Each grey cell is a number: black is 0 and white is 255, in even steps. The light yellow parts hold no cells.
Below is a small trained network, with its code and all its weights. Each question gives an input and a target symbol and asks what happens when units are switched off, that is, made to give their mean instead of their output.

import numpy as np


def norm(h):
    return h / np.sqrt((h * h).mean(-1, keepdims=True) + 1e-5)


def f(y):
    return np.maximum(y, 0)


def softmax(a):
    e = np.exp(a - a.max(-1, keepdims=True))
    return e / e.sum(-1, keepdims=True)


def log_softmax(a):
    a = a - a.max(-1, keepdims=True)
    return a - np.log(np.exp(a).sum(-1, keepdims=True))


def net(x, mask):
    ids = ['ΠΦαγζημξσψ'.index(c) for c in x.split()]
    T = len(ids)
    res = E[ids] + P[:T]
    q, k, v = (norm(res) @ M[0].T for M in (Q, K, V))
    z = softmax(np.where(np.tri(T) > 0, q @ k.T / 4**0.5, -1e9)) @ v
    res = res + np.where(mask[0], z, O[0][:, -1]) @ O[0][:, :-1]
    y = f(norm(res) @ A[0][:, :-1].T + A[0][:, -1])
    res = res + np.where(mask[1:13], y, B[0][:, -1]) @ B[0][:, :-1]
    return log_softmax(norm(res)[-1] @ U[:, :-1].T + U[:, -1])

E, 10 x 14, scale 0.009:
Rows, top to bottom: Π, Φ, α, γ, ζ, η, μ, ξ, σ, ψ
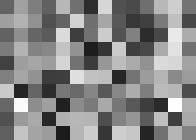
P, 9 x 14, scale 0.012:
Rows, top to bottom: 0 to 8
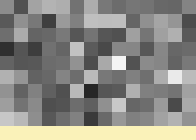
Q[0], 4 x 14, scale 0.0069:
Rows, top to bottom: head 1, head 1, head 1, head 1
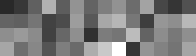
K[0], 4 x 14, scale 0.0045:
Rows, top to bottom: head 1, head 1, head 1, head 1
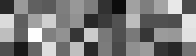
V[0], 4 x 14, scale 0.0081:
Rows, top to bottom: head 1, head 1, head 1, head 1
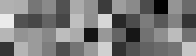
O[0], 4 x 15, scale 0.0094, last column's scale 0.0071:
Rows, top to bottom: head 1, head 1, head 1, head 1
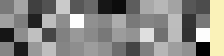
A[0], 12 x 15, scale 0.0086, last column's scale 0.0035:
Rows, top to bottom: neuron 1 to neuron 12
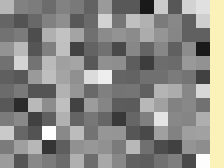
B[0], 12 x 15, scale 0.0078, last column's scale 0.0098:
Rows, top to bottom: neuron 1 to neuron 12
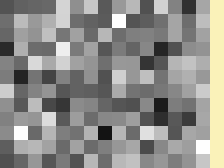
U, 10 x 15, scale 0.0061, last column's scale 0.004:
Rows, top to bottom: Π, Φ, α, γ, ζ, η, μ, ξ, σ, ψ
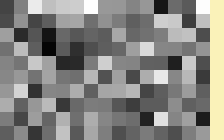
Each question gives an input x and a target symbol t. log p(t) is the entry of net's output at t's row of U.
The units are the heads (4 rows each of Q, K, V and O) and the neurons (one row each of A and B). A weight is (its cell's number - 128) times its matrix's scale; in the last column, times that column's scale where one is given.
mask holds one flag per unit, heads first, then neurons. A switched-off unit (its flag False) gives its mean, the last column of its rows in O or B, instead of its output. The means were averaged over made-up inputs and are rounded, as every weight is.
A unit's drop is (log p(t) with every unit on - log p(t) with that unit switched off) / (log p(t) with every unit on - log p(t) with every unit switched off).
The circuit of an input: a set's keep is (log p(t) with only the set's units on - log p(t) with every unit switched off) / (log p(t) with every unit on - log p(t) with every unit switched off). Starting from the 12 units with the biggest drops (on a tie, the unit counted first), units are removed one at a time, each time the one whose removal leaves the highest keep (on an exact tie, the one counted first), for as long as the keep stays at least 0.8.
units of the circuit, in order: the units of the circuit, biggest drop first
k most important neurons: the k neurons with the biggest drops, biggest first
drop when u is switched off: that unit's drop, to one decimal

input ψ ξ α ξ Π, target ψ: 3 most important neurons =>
neuron 4; neuron 1; neuron 11
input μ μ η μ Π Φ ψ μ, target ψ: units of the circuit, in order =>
head 1; neuron 4
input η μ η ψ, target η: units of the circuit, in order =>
head 1; neuron 10
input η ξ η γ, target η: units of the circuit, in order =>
head 1; neuron 10
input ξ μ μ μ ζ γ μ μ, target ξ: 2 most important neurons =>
neuron 9; neuron 7
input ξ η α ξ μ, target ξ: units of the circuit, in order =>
head 1; neuron 9; neuron 8
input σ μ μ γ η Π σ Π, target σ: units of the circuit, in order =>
head 1; neuron 1
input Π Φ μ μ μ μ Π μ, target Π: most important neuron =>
neuron 7
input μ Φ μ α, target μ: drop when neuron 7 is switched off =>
0.1
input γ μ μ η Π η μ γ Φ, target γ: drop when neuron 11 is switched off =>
-0.1
